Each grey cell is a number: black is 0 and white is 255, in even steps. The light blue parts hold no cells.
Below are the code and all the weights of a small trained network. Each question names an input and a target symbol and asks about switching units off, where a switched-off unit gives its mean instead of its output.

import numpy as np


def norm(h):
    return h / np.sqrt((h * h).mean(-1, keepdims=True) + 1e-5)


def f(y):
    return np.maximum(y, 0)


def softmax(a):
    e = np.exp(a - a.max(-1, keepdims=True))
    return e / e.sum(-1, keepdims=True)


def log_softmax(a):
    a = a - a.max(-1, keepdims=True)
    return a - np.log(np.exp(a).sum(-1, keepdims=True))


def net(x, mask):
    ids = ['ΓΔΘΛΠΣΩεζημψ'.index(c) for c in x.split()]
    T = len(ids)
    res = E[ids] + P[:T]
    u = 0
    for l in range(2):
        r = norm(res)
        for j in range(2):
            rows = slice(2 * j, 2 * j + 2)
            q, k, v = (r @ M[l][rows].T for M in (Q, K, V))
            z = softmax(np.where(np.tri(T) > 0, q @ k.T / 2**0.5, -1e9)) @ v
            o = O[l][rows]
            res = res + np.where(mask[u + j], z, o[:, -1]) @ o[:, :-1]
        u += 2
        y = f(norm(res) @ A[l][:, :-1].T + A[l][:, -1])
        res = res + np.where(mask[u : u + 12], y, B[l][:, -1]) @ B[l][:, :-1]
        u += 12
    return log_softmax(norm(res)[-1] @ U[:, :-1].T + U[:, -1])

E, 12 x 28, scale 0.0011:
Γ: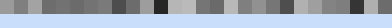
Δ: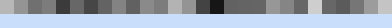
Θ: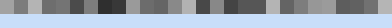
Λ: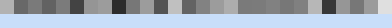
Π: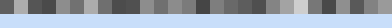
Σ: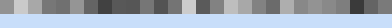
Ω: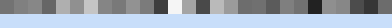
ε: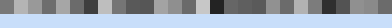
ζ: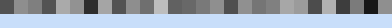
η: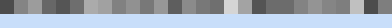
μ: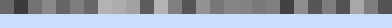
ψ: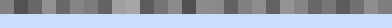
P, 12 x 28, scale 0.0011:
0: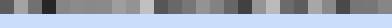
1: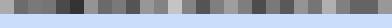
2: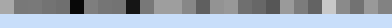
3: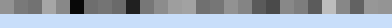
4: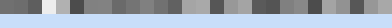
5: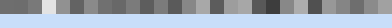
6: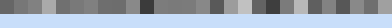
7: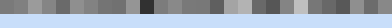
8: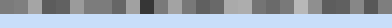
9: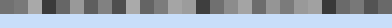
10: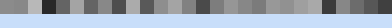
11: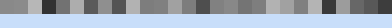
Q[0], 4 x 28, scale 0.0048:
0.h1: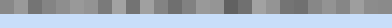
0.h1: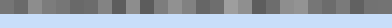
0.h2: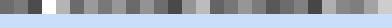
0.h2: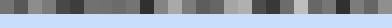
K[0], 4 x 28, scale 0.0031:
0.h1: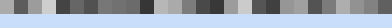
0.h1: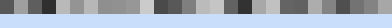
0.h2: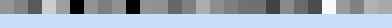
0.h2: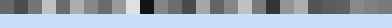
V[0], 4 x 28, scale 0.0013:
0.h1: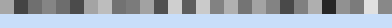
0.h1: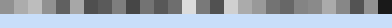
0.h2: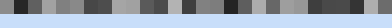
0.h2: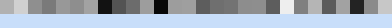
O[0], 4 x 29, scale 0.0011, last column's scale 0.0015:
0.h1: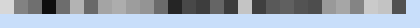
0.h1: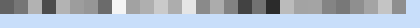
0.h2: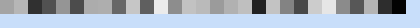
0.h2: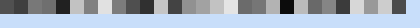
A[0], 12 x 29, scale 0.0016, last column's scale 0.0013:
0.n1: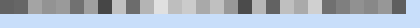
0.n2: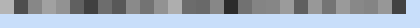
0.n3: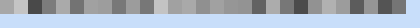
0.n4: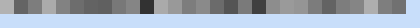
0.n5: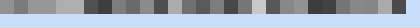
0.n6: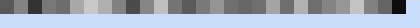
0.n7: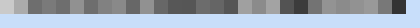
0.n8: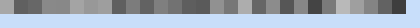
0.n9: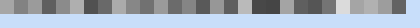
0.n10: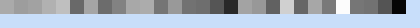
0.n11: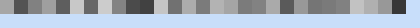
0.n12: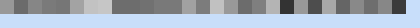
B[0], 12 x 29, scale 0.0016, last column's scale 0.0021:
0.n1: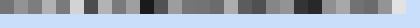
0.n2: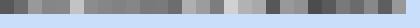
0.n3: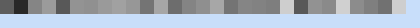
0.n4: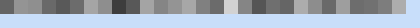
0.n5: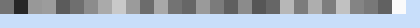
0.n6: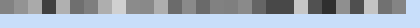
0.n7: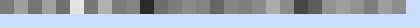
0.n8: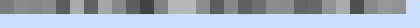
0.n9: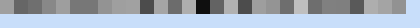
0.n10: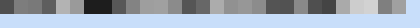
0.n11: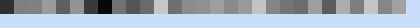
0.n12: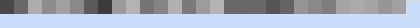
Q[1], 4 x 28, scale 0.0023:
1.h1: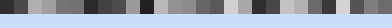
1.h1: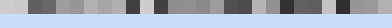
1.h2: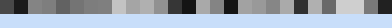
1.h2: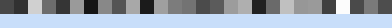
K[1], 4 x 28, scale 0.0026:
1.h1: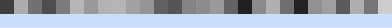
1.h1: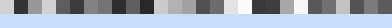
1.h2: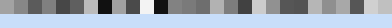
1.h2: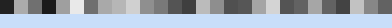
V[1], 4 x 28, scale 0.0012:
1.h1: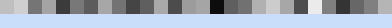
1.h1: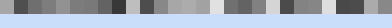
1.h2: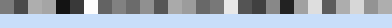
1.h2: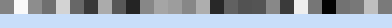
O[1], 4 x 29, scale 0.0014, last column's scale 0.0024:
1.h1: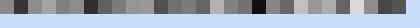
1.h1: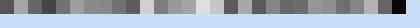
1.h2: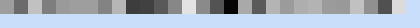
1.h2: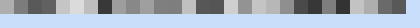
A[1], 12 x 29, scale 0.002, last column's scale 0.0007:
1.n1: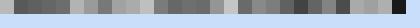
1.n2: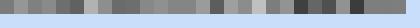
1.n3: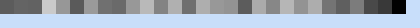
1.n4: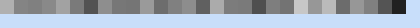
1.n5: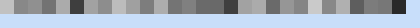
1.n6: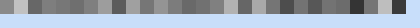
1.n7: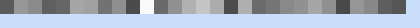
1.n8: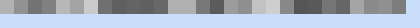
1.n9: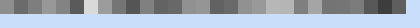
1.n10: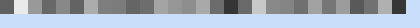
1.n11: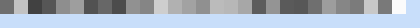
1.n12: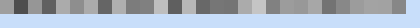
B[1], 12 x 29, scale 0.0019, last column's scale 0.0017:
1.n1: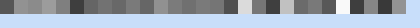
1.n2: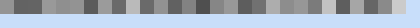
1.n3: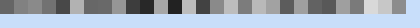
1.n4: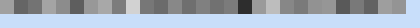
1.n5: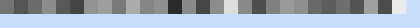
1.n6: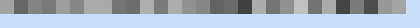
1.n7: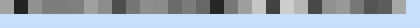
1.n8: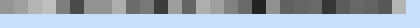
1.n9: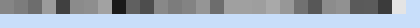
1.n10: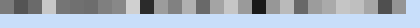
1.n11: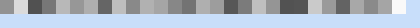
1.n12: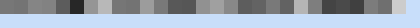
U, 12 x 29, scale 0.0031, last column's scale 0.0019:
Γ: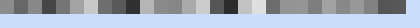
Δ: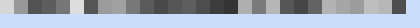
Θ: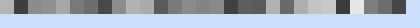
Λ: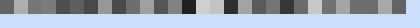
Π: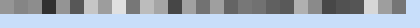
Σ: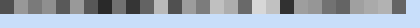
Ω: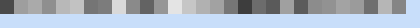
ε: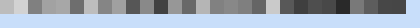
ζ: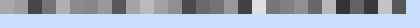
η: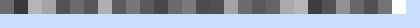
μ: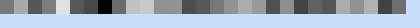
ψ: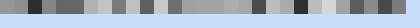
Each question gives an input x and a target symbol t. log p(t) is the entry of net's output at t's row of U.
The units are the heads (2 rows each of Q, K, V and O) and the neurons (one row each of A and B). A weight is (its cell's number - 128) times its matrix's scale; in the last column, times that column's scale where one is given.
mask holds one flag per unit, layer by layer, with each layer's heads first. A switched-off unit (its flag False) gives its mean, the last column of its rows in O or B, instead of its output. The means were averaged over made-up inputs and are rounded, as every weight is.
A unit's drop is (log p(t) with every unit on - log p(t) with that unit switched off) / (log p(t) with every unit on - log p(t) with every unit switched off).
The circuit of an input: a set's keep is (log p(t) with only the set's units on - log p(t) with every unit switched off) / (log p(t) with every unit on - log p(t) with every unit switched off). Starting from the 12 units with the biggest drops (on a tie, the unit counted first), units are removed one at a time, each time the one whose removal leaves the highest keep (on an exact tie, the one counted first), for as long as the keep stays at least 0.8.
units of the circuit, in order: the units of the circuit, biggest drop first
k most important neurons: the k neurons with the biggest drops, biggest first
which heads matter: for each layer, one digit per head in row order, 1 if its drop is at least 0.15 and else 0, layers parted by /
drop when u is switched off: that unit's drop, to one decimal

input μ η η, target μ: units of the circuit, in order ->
(0.h2; 0.n10)
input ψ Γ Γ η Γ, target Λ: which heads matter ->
11 / 11
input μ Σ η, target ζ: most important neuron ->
(1.n6)
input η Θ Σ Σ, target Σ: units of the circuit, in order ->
(0.h2; 0.n11)
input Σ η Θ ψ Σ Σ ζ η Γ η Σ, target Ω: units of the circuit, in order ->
(0.h1; 0.n1)
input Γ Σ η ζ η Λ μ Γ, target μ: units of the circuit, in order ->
(0.h2; 0.n10)
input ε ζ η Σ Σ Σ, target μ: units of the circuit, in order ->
(1.h2; 1.n1)
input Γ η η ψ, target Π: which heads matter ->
10 / 00
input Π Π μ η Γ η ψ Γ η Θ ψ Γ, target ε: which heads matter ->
11 / 01
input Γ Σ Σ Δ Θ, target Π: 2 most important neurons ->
(1.n12; 0.n1)
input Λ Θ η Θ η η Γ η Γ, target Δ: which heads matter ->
10 / 00
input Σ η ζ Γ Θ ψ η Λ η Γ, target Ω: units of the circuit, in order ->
(0.h1; 1.n5)
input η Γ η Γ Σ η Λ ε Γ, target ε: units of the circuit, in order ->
(1.h2; 0.h2; 1.n8)
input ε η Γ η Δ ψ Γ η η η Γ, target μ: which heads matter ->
10 / 11
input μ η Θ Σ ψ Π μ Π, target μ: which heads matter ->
01 / 00
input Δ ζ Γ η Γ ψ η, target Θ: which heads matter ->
00 / 10
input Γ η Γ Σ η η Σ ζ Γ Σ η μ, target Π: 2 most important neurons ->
(1.n12; 0.n9)
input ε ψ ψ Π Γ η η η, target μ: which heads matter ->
00 / 11
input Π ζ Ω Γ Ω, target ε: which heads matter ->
11 / 01
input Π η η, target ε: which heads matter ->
00 / 01
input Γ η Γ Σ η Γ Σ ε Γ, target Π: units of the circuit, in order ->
(0.h1; 1.n12; 0.n1)
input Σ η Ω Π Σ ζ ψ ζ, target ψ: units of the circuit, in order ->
(0.h2)
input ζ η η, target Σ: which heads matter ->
10 / 11
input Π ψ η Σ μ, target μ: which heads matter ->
01 / 00
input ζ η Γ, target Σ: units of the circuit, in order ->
(1.n3; 0.h1; 1.h2)
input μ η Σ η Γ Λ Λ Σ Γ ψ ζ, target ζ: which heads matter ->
10 / 01
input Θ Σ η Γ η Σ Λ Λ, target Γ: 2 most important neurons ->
(1.n7; 0.n1)
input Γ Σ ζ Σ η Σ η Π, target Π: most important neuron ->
(0.n9)
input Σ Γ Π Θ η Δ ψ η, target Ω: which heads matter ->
10 / 00
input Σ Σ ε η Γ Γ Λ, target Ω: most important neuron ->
(0.n1)
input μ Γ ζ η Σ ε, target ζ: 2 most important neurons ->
(1.n6; 0.n10)
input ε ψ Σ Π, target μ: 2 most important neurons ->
(1.n1; 0.n3)
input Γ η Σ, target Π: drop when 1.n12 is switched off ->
0.1
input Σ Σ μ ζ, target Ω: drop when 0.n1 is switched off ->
0.3
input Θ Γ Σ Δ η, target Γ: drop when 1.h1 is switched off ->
0.7
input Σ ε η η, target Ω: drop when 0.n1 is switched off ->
0.8
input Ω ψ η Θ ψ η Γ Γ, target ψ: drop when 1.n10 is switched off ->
0.3
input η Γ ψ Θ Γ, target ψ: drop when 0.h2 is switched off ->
0.9
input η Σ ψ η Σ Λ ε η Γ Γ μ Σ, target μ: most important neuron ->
(0.n10)
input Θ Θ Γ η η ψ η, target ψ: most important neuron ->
(0.n3)
